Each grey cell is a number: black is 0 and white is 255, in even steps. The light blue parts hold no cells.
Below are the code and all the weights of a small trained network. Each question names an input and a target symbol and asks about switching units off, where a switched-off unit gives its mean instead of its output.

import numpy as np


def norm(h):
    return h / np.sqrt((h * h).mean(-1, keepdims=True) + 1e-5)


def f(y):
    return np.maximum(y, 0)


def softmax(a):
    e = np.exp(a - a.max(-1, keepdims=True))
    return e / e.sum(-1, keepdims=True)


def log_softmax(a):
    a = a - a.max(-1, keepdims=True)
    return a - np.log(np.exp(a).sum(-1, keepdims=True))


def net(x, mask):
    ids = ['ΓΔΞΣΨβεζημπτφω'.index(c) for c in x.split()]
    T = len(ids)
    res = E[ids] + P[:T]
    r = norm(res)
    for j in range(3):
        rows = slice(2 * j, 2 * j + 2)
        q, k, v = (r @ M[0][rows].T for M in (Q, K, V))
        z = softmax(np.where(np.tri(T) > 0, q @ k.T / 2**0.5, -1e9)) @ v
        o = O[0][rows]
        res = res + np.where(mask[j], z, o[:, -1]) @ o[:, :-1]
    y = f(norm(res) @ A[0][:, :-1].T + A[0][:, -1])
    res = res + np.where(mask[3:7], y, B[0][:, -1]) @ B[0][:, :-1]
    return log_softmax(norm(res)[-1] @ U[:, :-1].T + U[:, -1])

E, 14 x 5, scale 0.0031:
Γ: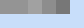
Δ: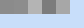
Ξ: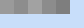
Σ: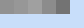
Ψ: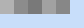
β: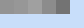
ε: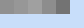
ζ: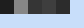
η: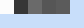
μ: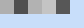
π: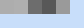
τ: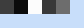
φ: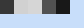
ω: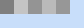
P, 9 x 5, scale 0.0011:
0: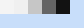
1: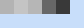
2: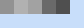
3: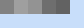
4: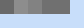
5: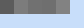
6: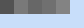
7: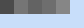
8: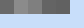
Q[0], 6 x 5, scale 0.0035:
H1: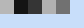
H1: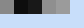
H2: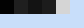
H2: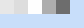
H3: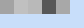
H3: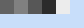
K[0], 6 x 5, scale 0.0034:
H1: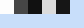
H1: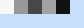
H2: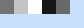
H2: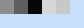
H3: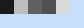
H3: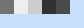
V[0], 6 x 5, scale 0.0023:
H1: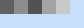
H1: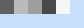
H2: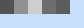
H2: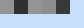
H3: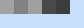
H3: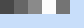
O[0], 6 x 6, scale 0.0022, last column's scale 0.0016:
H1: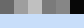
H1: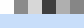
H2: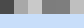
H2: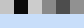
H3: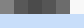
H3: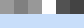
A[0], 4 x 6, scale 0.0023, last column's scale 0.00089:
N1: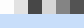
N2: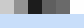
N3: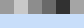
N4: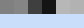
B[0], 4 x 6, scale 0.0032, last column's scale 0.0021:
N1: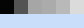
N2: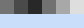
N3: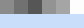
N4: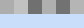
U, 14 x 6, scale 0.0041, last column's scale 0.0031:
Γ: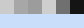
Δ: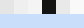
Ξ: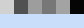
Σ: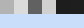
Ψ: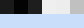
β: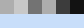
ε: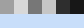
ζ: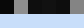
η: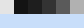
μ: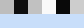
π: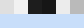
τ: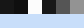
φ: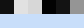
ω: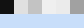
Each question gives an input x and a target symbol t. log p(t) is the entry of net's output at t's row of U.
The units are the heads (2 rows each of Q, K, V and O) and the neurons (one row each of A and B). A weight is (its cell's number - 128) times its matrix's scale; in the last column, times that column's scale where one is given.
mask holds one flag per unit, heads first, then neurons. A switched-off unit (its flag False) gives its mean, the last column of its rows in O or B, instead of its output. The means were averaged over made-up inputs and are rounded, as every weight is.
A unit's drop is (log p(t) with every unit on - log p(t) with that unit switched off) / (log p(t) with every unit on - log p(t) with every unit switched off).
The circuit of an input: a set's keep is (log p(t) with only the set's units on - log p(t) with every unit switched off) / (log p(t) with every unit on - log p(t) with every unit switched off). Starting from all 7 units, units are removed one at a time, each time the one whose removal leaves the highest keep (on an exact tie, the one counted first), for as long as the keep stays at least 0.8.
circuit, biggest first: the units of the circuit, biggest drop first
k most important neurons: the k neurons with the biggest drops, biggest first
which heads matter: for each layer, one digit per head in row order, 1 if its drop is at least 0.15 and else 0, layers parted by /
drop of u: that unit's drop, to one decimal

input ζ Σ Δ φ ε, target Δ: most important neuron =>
[N1]
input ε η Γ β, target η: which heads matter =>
011
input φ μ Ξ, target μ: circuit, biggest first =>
[H2, H1]
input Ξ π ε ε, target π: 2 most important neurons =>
[N1, N3]
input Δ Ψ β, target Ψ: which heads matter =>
010
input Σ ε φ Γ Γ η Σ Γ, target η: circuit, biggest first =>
[N1, H2]
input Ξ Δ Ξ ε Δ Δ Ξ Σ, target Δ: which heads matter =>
100
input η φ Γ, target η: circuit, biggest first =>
[H3, H2, H1]
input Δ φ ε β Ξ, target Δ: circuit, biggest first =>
[H2, N1]
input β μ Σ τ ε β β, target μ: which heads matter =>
010
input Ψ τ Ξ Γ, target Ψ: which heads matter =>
100
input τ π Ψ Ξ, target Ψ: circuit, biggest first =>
[H2, N1]
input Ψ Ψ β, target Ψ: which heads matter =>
000
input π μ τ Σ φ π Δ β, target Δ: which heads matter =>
100
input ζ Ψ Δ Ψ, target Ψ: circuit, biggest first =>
[N1]
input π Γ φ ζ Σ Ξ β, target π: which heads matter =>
010
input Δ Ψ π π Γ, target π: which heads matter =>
011
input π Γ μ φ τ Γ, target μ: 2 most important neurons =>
[N2, N1]
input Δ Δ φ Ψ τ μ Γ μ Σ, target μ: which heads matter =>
011
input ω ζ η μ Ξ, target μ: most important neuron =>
[N2]
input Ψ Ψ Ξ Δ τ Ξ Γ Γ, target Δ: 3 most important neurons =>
[N2, N1, N4]
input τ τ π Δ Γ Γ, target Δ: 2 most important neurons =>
[N2, N1]
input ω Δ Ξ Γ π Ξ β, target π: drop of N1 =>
0.2
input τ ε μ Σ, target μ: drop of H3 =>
0.1
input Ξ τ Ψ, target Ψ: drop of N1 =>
0.4
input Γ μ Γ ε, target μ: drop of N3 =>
0.1
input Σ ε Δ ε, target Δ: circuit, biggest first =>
[H1]
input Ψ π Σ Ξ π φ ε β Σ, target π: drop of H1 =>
0.0
